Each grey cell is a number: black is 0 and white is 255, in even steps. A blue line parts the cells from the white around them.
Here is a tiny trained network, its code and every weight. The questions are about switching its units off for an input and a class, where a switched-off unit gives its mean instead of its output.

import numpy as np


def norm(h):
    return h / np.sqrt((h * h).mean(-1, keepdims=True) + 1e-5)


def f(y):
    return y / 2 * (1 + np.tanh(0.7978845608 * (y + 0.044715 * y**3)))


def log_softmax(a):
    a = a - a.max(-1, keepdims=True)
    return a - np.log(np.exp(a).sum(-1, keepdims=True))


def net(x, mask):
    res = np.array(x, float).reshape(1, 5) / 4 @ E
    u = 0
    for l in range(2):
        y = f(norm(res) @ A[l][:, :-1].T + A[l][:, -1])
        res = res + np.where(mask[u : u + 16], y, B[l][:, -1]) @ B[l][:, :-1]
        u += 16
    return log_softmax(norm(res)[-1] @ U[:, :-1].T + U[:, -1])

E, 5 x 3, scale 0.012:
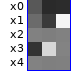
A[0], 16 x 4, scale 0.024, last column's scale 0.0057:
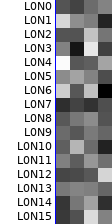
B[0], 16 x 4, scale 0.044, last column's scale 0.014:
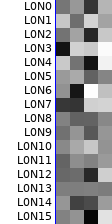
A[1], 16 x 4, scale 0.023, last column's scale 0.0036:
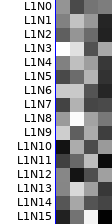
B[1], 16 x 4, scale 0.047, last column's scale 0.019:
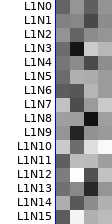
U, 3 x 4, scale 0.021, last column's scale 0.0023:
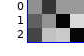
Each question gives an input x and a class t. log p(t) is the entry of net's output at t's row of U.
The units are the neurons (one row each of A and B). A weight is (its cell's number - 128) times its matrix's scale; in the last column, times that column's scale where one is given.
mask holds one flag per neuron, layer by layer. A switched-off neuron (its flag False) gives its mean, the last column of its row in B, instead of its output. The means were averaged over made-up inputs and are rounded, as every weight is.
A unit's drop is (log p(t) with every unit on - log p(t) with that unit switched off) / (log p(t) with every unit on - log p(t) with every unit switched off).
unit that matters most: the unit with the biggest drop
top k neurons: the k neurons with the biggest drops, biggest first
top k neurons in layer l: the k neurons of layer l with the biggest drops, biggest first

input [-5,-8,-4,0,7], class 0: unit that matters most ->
L0N3
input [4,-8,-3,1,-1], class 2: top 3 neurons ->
L0N4; L0N15; L0N7
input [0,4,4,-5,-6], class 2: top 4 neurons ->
L0N3; L0N6; L0N12; L0N14
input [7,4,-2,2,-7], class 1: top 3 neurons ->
L0N12; L0N15; L0N0
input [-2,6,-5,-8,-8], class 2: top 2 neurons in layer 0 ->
L0N3; L0N6
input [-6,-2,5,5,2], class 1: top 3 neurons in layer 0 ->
L0N4; L0N15; L0N7
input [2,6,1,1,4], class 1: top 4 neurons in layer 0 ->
L0N15; L0N2; L0N7; L0N0
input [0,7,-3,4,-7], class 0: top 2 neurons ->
L1N10; L1N7
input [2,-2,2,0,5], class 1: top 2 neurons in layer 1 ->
L1N12; L1N15
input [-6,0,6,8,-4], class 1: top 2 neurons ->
L0N4; L0N12
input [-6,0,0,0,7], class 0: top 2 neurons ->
L0N3; L0N7
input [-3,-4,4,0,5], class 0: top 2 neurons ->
L0N3; L1N3
